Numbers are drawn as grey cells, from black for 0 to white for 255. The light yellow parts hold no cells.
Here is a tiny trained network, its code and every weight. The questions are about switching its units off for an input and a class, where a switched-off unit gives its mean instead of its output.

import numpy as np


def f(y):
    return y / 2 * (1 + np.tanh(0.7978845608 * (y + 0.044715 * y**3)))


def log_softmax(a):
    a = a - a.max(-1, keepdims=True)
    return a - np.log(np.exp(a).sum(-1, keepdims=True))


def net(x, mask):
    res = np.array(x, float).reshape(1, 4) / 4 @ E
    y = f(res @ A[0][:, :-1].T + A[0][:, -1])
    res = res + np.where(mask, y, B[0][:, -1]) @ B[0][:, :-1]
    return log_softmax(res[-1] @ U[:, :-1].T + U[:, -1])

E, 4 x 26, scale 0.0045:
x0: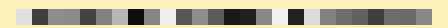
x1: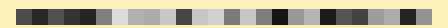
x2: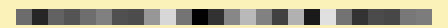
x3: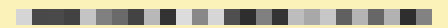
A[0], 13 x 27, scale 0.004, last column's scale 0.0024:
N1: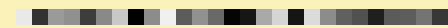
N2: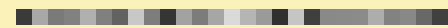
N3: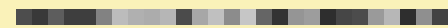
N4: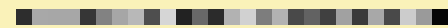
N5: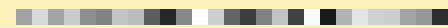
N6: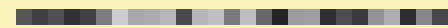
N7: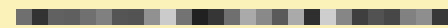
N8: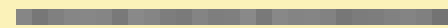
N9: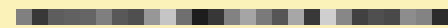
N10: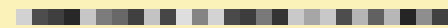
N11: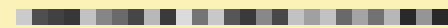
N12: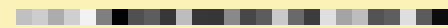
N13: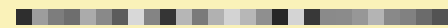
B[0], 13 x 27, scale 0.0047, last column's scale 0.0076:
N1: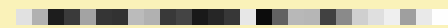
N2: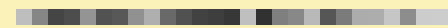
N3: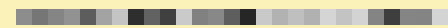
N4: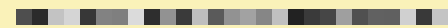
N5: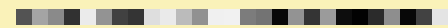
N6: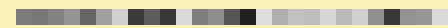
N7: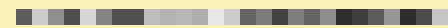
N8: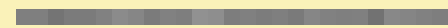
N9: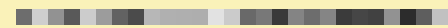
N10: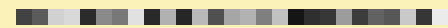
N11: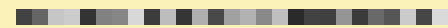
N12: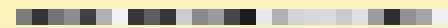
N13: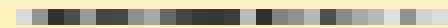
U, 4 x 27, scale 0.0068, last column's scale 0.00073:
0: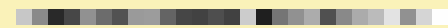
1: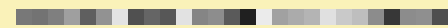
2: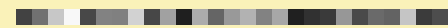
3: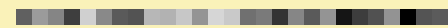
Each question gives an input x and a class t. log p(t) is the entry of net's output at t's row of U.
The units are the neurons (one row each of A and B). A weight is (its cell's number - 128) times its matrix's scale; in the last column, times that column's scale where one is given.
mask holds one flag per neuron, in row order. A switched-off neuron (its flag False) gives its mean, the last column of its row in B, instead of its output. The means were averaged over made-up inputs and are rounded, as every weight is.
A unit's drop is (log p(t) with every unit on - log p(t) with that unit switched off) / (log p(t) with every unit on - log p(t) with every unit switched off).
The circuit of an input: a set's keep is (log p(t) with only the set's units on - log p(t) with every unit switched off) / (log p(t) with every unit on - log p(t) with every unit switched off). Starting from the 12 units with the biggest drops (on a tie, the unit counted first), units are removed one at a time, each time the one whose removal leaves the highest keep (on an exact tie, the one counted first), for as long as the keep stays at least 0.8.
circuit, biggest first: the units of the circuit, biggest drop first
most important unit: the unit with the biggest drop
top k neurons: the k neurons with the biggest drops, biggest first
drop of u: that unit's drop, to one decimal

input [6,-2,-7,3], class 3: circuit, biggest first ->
(N5)
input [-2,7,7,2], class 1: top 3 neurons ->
(N6; N3; N5)
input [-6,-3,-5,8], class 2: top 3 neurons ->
(N10; N11; N1)
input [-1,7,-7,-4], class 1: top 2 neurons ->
(N6; N3)
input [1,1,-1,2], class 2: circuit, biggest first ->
(N12; N1; N5)
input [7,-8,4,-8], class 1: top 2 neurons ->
(N12; N10)
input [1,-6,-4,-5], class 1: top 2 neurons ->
(N12; N10)
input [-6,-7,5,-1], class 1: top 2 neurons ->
(N12; N1)
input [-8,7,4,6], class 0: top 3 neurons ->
(N13; N2; N12)
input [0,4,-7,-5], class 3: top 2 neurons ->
(N5; N10)
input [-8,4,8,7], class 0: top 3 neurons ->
(N13; N2; N5)
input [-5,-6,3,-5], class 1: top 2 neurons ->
(N12; N1)
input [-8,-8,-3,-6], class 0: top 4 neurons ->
(N13; N2; N6; N3)
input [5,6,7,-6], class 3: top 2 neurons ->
(N7; N9)
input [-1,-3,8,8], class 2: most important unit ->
N10
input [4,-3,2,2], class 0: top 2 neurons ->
(N1; N6)
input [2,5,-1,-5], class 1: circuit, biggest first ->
(N6; N3)
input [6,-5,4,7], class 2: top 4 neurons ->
(N10; N11; N13; N2)
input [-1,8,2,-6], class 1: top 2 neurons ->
(N6; N3)
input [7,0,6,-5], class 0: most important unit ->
N1
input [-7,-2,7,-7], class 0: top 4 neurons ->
(N13; N2; N10; N11)
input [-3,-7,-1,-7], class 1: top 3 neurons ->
(N12; N10; N11)
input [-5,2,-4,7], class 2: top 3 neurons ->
(N10; N11; N1)
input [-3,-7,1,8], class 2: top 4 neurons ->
(N10; N11; N6; N3)
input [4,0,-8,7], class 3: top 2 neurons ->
(N5; N4)
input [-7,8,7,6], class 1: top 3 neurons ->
(N6; N3; N1)
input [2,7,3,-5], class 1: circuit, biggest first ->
(N6)
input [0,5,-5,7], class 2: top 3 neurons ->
(N10; N11; N12)
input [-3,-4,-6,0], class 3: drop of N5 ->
1.0
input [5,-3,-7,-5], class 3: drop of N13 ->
0.1
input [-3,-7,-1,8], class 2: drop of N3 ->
0.2
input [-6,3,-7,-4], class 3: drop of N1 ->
0.8
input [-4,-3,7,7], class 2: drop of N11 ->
0.7
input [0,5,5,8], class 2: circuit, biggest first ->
(N10)
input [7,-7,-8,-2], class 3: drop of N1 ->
-0.1
